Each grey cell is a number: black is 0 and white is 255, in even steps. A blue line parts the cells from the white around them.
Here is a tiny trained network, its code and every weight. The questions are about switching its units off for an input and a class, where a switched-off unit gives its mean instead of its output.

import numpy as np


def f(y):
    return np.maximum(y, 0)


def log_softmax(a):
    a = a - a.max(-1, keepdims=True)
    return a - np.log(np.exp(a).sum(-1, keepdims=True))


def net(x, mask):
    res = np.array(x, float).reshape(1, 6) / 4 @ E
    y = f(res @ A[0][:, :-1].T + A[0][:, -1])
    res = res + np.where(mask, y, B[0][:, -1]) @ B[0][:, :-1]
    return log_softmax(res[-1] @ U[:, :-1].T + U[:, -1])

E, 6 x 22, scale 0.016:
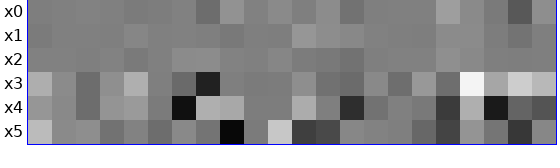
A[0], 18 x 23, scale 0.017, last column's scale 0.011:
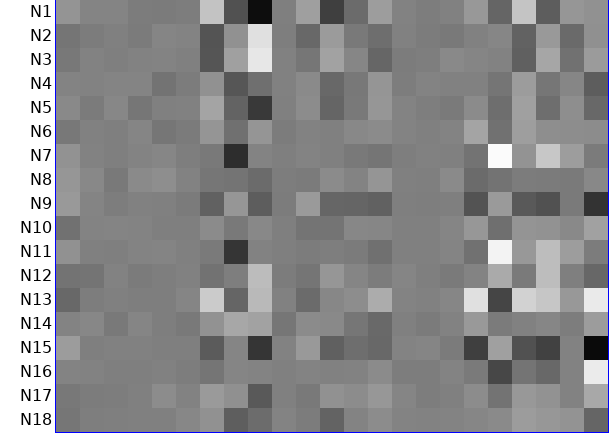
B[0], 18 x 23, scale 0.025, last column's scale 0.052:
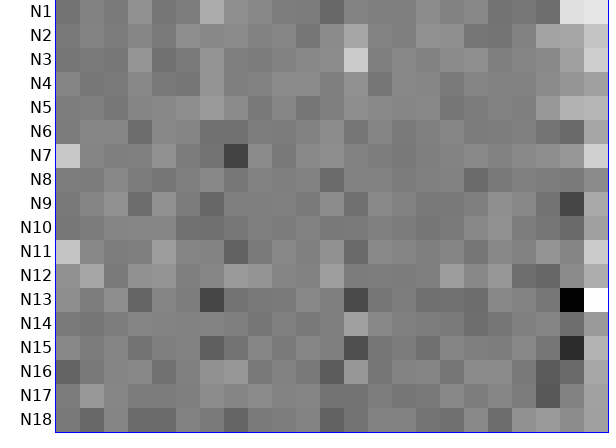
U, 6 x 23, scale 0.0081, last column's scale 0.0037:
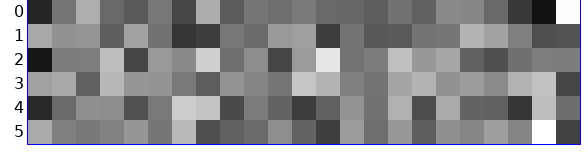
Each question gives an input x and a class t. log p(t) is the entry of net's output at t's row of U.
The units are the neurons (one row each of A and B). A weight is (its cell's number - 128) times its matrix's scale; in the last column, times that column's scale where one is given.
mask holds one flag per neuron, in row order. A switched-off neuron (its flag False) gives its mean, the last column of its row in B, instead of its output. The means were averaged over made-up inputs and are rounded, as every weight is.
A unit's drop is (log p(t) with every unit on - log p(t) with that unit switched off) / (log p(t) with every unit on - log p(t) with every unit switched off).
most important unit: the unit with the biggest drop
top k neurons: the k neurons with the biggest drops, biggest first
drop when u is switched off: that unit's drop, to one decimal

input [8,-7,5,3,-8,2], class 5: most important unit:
N1
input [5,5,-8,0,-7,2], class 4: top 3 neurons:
[N1 N7 N11]
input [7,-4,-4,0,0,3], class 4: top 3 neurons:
[N13 N7 N11]
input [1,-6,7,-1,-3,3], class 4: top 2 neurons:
[N7 N11]
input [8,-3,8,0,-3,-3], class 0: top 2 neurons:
[N7 N11]
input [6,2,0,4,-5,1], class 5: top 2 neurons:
[N1 N15]
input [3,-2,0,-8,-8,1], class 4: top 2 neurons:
[N1 N5]
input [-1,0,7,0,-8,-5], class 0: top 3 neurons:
[N7 N11 N13]
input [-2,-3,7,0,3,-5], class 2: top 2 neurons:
[N7 N11]
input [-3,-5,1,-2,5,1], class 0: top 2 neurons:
[N1 N7]
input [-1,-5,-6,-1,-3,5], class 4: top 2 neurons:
[N7 N11]
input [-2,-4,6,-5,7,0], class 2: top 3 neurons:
[N13 N3 N2]
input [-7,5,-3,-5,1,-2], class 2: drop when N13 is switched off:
0.6
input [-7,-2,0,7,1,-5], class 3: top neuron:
[N3]
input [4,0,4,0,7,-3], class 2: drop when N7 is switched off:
0.2
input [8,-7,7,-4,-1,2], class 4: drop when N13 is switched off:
0.4
